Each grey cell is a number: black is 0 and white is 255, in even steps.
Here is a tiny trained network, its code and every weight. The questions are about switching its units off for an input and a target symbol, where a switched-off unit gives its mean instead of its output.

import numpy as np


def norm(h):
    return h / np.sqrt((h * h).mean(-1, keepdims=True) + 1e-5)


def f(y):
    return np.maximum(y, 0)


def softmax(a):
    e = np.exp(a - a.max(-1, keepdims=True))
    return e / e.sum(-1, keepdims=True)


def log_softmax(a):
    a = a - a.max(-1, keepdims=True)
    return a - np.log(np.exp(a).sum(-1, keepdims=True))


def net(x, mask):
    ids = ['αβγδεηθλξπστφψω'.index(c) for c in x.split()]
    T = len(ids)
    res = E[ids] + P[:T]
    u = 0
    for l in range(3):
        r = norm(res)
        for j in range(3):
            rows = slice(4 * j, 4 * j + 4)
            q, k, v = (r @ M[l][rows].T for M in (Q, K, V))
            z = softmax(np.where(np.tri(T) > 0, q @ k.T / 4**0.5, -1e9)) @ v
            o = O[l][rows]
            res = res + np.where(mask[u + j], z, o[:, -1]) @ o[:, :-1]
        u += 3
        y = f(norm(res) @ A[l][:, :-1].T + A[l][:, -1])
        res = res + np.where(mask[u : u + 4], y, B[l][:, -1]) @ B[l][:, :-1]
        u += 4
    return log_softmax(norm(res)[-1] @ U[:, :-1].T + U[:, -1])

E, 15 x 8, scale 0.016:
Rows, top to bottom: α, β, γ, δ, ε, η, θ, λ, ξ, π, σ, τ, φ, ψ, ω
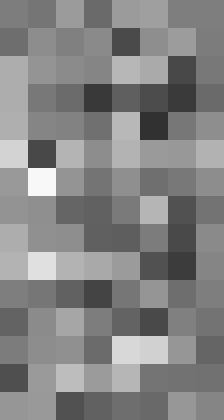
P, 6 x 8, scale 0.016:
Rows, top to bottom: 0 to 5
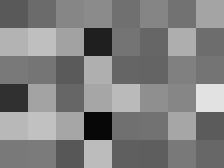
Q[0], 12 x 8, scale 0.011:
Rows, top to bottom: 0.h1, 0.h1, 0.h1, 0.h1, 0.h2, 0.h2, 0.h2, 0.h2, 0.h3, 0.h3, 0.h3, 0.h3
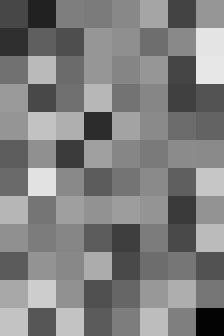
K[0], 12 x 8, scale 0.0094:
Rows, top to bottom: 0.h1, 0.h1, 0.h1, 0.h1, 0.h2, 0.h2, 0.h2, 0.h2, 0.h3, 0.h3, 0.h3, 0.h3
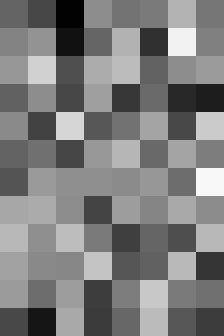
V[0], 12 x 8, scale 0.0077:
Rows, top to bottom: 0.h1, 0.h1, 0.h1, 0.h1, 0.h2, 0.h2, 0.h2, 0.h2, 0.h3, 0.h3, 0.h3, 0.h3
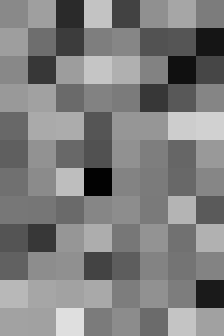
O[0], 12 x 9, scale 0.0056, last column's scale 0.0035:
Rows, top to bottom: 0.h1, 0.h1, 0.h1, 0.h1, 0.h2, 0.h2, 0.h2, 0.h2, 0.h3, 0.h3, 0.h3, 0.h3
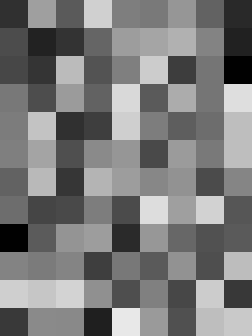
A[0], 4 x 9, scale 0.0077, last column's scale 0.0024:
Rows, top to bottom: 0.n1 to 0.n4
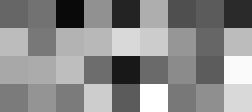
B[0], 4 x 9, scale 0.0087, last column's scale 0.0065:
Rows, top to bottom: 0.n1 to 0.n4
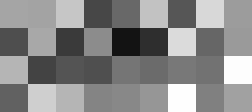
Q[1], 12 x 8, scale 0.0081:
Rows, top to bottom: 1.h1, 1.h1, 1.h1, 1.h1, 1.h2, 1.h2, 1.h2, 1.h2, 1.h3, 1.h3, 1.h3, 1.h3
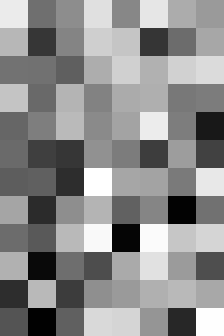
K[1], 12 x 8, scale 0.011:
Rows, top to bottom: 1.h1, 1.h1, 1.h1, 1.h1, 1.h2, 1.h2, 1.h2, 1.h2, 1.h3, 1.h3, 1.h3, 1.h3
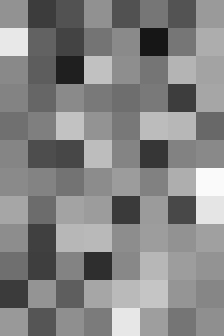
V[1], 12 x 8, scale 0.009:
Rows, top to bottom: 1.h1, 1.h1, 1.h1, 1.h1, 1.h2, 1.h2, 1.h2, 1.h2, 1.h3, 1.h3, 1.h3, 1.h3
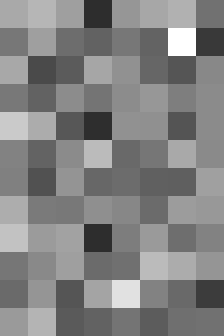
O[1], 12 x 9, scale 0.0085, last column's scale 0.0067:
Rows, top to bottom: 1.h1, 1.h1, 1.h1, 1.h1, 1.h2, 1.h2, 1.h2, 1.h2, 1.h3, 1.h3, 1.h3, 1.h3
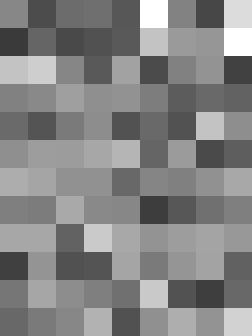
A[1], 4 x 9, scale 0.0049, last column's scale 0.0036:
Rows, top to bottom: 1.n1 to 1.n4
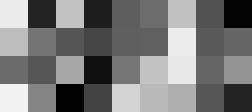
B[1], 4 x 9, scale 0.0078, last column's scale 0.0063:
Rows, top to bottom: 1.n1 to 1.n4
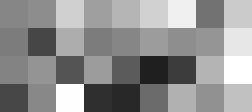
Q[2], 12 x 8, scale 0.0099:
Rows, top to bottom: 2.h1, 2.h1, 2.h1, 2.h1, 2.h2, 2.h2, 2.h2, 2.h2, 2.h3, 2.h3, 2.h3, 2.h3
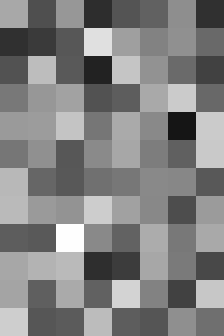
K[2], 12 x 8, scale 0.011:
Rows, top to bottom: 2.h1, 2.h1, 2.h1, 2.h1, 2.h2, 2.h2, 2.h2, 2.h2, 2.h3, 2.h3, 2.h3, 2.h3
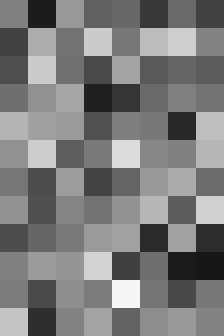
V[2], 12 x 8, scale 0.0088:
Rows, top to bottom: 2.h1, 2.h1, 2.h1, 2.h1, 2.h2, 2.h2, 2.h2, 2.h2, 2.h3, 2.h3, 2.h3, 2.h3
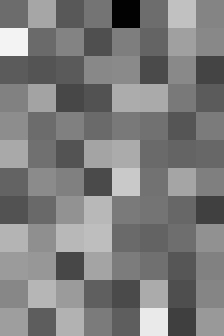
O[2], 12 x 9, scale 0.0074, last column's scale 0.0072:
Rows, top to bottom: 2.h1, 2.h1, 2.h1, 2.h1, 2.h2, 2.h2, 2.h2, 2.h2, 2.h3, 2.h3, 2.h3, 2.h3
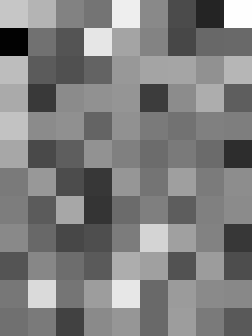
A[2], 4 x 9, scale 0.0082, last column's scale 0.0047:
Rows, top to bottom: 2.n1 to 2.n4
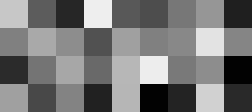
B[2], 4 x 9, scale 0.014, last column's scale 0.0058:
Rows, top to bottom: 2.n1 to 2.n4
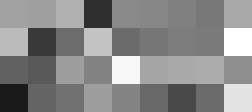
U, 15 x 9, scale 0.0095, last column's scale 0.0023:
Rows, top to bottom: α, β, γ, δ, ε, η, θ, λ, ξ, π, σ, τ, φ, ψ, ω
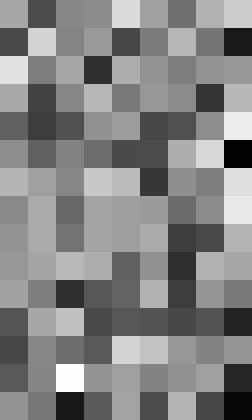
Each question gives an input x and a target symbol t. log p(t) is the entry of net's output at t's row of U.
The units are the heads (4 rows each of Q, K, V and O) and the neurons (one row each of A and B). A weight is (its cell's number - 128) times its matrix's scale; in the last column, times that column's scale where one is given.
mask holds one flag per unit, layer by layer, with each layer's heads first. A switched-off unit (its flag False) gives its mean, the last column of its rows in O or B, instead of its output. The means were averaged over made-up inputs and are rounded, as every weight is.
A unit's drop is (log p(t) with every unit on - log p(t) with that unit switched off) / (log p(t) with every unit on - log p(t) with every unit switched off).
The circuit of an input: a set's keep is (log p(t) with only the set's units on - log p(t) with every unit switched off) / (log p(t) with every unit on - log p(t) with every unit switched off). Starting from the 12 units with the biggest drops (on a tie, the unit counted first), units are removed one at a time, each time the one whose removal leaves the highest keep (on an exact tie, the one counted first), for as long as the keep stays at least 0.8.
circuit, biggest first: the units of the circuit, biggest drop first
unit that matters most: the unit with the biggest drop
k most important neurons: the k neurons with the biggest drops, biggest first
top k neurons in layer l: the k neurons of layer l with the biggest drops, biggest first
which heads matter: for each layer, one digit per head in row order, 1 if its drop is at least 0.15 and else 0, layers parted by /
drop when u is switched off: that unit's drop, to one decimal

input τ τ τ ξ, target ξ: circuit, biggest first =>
(1.h3 0.h2)
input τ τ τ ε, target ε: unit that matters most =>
2.n4
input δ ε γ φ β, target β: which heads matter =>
110 / 100 / 100
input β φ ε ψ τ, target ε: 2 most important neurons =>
(0.n1 2.n4)
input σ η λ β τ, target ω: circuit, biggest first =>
(0.h3 0.h2)
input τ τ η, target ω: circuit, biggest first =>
(0.n2 1.h1 2.h1)
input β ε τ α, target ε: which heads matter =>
000 / 000 / 100
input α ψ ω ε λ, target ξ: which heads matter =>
100 / 101 / 101
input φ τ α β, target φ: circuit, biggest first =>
(2.n3 1.h3)
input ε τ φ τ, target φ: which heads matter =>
001 / 100 / 000
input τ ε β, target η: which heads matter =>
010 / 001 / 000
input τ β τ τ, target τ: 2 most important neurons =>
(1.n1 0.n3)
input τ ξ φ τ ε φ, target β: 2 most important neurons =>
(0.n2 0.n4)
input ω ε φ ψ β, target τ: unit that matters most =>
0.h1
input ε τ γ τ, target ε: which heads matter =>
100 / 000 / 100
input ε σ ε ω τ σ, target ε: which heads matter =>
100 / 001 / 000
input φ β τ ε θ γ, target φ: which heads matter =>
100 / 000 / 000
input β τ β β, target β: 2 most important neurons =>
(1.n2 1.n1)
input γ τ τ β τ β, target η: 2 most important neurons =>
(0.n4 0.n1)
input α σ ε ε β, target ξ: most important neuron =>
(0.n1)
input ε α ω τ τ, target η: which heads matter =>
101 / 001 / 100
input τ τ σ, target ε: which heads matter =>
110 / 001 / 000
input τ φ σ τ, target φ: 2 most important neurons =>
(0.n2 2.n3)
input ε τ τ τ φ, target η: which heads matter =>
001 / 000 / 100
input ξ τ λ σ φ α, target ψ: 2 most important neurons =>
(0.n4 2.n2)
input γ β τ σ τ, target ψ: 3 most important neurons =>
(0.n4 1.n1 0.n2)
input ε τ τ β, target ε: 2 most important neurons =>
(2.n2 2.n4)
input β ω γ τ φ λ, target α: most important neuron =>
(0.n1)
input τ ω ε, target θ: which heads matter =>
000 / 100 / 000
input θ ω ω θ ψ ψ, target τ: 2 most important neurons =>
(0.n3 2.n2)
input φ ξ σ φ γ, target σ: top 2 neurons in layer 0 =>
(0.n4 0.n2)
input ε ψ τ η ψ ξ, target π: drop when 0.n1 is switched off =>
1.8
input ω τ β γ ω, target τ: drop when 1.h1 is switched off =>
0.1
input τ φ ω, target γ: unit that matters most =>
2.n1
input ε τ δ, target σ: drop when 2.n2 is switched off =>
0.2
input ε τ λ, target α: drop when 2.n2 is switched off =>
0.1
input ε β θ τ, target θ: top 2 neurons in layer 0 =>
(0.n1 0.n3)
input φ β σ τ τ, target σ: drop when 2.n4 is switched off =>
0.0
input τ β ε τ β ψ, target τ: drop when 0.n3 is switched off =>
0.1
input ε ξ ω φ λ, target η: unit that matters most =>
0.h3
